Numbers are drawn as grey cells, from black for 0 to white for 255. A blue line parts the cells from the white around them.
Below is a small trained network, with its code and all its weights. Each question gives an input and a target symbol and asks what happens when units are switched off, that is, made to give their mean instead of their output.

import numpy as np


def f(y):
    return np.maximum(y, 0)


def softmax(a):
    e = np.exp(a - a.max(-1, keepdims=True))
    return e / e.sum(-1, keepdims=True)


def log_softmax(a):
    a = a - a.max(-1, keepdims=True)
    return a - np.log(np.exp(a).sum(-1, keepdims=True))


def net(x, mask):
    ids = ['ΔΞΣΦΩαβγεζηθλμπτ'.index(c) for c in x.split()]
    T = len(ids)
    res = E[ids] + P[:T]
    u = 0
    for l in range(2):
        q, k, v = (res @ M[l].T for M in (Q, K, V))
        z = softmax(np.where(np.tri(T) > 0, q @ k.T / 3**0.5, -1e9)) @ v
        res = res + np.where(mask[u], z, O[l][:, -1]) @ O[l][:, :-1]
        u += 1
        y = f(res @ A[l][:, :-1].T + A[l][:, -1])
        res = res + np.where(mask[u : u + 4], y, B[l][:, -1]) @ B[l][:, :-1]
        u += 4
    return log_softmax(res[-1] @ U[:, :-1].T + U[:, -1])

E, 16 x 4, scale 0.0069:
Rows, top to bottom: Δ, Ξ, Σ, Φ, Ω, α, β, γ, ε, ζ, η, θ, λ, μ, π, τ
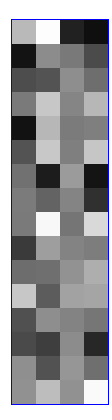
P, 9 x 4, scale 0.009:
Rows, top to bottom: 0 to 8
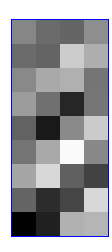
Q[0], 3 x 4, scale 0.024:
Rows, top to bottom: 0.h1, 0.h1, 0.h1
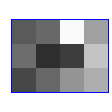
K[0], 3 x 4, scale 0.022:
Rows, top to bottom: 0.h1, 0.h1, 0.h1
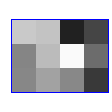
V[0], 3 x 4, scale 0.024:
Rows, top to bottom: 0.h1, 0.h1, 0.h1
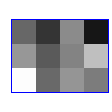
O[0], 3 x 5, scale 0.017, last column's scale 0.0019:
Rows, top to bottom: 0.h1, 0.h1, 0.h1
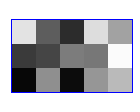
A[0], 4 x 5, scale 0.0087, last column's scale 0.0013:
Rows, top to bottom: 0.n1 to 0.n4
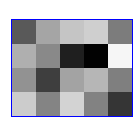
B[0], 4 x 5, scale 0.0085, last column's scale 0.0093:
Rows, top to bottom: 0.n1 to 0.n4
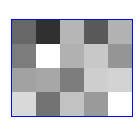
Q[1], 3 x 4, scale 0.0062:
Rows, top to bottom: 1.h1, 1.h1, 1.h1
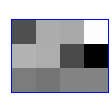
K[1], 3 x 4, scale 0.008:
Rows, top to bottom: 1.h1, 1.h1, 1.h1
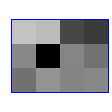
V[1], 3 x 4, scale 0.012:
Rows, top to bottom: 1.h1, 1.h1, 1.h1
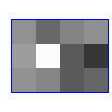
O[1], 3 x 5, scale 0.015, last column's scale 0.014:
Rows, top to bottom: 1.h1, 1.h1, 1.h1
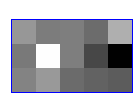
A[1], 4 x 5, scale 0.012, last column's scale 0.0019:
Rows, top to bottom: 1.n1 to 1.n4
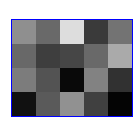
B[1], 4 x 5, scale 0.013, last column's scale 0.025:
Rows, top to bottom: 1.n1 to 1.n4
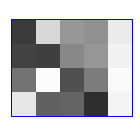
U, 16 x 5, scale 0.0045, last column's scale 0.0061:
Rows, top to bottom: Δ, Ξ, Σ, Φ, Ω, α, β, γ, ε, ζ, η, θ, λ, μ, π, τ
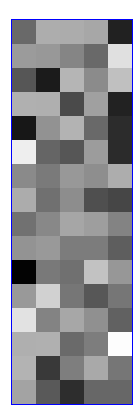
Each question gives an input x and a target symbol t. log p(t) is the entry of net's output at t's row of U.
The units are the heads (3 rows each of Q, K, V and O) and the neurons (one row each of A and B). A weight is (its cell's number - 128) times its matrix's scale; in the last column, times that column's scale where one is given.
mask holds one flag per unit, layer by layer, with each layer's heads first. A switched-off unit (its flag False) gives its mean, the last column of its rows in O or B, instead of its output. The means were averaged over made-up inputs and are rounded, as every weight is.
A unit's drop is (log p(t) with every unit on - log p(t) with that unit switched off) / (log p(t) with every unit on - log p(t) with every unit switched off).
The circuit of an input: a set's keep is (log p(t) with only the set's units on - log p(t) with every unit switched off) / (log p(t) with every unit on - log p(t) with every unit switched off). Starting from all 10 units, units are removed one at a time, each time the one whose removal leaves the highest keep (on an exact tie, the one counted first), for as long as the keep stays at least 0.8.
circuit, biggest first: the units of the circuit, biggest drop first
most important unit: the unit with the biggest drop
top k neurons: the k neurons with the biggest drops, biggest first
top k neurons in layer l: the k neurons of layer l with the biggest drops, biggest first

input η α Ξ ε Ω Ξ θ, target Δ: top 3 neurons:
(1.n1; 1.n4; 0.n4)
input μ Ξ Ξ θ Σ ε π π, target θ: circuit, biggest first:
(1.n4; 1.n1; 0.h1)
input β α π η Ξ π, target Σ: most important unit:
1.n3
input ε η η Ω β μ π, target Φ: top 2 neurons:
(1.n3; 1.n4)
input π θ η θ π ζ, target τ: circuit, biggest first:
(1.n4; 0.h1; 1.n1)
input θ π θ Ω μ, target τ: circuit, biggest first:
(1.n4; 0.h1; 1.n1)
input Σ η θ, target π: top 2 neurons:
(1.n1; 1.n3)
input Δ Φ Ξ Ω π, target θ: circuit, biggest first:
(1.h1; 0.h1)
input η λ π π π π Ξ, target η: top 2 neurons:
(1.n4; 1.n2)
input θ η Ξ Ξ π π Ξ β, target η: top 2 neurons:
(1.n4; 0.n4)
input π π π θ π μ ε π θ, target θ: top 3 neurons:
(1.n4; 1.n1; 1.n2)
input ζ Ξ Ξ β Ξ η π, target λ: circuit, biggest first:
(0.h1; 0.n4)
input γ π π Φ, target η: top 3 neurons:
(1.n4; 0.n4; 0.n3)
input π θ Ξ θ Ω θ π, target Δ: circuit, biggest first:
(1.n1; 0.h1; 0.n4)
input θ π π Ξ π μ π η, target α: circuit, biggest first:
(0.h1)
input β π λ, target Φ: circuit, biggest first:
(0.h1; 1.n3)
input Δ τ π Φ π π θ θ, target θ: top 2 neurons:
(0.n2; 1.n2)
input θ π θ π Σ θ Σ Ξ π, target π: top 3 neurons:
(1.n3; 1.n1; 1.n4)
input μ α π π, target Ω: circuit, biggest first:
(1.n1; 0.h1)
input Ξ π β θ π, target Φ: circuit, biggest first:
(0.h1; 1.n3)
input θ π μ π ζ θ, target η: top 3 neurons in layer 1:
(1.n4; 1.n2; 1.n3)
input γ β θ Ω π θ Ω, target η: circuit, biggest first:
(1.n4)
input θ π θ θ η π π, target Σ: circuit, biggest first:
(0.h1; 1.n3)
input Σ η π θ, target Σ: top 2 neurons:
(1.n3; 1.n2)
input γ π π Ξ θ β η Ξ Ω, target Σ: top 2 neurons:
(1.n3; 0.n3)
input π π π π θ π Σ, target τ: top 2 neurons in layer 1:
(1.n4; 1.n1)
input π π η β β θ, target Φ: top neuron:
(1.n3)
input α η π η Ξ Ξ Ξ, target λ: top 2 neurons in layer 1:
(1.n2; 1.n3)
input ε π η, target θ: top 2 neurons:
(1.n4; 1.n1)
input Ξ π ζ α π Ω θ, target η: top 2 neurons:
(1.n4; 0.n4)
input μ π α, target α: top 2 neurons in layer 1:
(1.n1; 1.n2)
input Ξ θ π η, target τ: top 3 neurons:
(1.n4; 1.n1; 1.n3)
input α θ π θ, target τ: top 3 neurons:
(1.n4; 1.n1; 0.n4)
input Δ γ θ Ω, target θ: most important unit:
1.h1
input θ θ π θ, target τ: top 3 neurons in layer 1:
(1.n4; 1.n1; 1.n2)
